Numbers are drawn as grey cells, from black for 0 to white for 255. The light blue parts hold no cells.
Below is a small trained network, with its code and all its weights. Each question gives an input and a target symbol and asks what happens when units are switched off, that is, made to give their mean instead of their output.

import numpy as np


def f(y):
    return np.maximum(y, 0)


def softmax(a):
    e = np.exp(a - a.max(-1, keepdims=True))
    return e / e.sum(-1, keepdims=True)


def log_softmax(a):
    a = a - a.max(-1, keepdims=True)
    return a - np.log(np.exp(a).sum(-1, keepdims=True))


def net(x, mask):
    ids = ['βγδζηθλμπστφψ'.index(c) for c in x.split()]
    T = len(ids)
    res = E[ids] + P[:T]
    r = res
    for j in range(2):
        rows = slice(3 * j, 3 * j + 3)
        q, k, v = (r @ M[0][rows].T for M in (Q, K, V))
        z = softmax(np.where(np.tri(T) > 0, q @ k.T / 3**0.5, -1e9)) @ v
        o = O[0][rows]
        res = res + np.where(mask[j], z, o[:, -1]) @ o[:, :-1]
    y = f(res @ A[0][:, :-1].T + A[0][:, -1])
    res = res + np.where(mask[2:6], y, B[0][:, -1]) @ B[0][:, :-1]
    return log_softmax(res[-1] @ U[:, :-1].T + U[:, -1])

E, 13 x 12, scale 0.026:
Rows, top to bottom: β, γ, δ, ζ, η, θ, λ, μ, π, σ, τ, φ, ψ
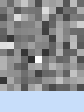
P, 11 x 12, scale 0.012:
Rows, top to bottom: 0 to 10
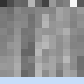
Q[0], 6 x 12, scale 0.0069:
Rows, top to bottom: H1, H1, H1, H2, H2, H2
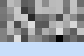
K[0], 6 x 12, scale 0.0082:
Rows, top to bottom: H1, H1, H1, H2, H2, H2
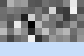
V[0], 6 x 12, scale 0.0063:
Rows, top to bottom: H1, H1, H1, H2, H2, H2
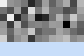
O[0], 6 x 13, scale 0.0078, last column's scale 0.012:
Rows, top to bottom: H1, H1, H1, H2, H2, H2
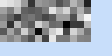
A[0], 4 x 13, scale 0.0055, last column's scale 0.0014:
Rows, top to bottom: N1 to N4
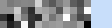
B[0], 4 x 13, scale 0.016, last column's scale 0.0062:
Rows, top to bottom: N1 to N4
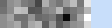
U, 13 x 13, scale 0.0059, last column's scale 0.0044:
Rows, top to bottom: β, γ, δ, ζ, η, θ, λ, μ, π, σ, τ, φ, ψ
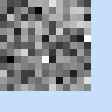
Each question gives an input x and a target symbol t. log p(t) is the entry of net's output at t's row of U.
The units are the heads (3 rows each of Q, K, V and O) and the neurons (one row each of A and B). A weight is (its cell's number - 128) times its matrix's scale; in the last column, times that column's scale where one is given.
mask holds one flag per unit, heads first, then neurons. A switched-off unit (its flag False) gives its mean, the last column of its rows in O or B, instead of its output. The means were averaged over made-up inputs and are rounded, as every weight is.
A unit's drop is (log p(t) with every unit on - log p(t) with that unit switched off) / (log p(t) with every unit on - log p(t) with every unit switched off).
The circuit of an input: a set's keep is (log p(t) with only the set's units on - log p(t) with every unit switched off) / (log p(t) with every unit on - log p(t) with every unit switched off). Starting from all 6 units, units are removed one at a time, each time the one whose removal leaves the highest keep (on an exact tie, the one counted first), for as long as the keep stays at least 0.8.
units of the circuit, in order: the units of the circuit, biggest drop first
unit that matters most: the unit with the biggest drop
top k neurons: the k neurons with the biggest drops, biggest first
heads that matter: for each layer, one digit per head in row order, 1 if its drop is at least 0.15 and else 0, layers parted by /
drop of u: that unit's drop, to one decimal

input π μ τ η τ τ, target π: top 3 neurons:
N3; N4; N1
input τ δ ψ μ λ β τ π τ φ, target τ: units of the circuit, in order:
H2
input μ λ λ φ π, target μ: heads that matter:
10
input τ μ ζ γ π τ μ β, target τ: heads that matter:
11
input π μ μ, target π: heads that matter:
10
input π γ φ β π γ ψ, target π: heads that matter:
10
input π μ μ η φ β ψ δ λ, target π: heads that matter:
11
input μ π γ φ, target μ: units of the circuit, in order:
N2; H1; H2
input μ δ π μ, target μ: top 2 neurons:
N2; N4
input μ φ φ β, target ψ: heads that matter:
01
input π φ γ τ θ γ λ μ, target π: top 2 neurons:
N3; N4
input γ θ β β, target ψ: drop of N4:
0.2
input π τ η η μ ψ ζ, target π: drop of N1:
0.2
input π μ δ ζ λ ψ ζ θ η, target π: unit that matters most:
N1
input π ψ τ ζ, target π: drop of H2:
0.4
